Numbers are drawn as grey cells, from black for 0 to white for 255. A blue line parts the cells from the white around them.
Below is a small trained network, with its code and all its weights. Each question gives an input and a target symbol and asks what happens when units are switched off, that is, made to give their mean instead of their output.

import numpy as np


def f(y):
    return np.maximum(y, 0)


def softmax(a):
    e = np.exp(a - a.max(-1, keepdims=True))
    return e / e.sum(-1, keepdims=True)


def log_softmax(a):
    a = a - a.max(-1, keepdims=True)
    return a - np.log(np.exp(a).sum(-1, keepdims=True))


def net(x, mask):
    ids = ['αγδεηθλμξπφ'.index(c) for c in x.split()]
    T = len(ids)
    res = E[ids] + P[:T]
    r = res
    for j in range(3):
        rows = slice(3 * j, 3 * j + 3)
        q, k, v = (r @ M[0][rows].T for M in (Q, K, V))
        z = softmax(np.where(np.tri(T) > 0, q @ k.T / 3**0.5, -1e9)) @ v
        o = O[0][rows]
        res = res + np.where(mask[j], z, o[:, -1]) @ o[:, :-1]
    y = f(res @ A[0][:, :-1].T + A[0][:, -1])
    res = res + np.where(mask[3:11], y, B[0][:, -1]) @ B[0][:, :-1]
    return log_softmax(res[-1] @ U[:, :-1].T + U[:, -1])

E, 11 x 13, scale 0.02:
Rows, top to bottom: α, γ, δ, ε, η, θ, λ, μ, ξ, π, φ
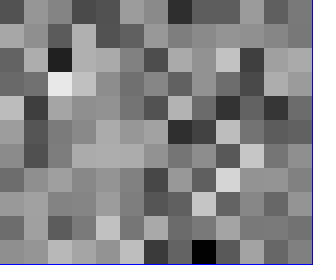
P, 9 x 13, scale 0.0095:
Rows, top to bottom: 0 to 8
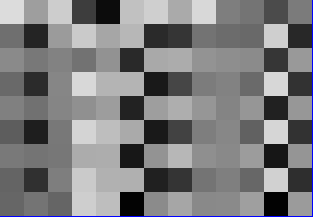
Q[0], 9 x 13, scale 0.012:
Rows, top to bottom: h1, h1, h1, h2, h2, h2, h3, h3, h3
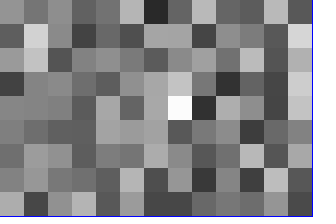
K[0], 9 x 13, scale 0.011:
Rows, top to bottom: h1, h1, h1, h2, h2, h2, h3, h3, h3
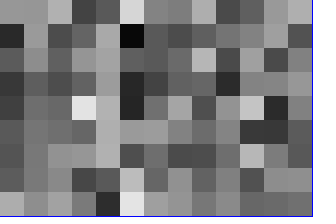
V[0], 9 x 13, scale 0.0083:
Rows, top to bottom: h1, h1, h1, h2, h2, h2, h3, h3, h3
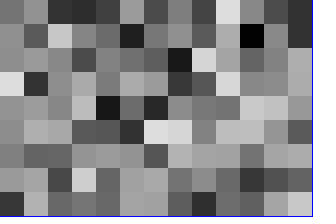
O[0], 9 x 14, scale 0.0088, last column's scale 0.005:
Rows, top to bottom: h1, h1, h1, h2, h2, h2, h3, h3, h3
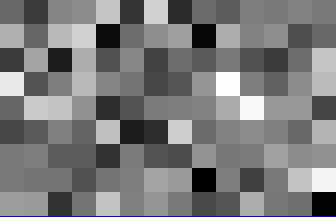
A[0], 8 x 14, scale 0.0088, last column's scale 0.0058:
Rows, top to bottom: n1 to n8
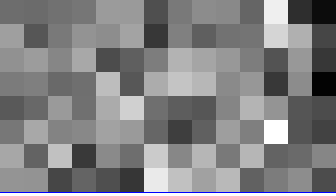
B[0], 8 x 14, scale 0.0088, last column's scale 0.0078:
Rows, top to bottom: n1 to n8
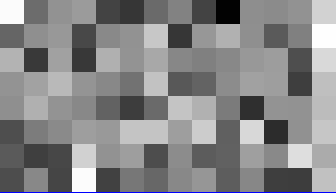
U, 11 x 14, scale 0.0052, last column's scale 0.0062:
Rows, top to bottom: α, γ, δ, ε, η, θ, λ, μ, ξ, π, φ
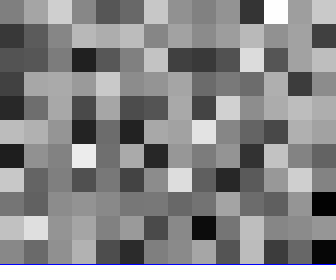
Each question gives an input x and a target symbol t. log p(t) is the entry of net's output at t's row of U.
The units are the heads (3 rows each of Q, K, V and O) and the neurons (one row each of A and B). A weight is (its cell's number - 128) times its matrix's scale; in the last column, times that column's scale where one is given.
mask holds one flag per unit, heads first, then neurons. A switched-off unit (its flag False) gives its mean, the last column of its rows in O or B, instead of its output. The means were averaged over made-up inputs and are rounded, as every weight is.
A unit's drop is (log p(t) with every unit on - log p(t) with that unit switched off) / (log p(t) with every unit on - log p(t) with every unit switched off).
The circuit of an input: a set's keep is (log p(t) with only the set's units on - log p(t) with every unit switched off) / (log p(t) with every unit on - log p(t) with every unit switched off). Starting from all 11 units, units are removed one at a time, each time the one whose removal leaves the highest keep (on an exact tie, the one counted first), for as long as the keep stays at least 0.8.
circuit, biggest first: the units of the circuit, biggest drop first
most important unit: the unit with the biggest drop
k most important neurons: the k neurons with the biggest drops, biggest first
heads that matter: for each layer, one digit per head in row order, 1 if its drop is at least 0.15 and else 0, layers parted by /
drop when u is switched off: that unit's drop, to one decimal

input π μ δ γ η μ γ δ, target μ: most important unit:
n1
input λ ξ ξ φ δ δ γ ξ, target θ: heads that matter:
100
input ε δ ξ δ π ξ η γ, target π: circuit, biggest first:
h1, n1
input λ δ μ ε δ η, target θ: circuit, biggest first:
h1, n2
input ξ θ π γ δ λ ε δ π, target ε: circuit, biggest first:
h2, n4
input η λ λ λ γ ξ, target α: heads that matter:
101
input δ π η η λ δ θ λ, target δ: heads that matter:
001
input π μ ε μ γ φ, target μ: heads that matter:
010
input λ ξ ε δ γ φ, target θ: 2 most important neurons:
n5, n2
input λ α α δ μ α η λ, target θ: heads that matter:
100
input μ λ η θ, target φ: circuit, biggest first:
h3, n1, h2
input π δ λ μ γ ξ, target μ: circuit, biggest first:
h2, n1
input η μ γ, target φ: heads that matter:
000
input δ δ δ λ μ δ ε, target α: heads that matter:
110
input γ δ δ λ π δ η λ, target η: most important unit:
h2
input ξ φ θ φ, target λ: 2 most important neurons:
n5, n3
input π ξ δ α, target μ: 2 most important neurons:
n1, n5
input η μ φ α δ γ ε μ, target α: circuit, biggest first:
h1, h3
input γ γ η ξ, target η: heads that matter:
011
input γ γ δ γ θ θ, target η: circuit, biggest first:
h2
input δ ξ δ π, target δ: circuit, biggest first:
h3, n6
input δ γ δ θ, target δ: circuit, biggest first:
h3, n2
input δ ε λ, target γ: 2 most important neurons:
n7, n1
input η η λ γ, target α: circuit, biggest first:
h3, h1
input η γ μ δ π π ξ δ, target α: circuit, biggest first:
h1, n2
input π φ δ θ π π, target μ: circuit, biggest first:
n1, h2
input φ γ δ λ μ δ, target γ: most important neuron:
n6
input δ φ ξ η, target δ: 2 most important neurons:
n2, n5
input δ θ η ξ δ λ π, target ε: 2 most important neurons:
n4, n1
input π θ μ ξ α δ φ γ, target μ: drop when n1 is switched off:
0.5
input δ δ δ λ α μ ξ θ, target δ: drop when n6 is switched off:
0.4
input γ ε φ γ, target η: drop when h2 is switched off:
0.6
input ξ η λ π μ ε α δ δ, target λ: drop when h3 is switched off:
0.2
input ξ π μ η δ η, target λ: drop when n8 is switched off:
-0.1
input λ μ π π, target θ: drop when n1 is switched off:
0.1
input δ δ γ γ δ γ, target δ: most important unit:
h3
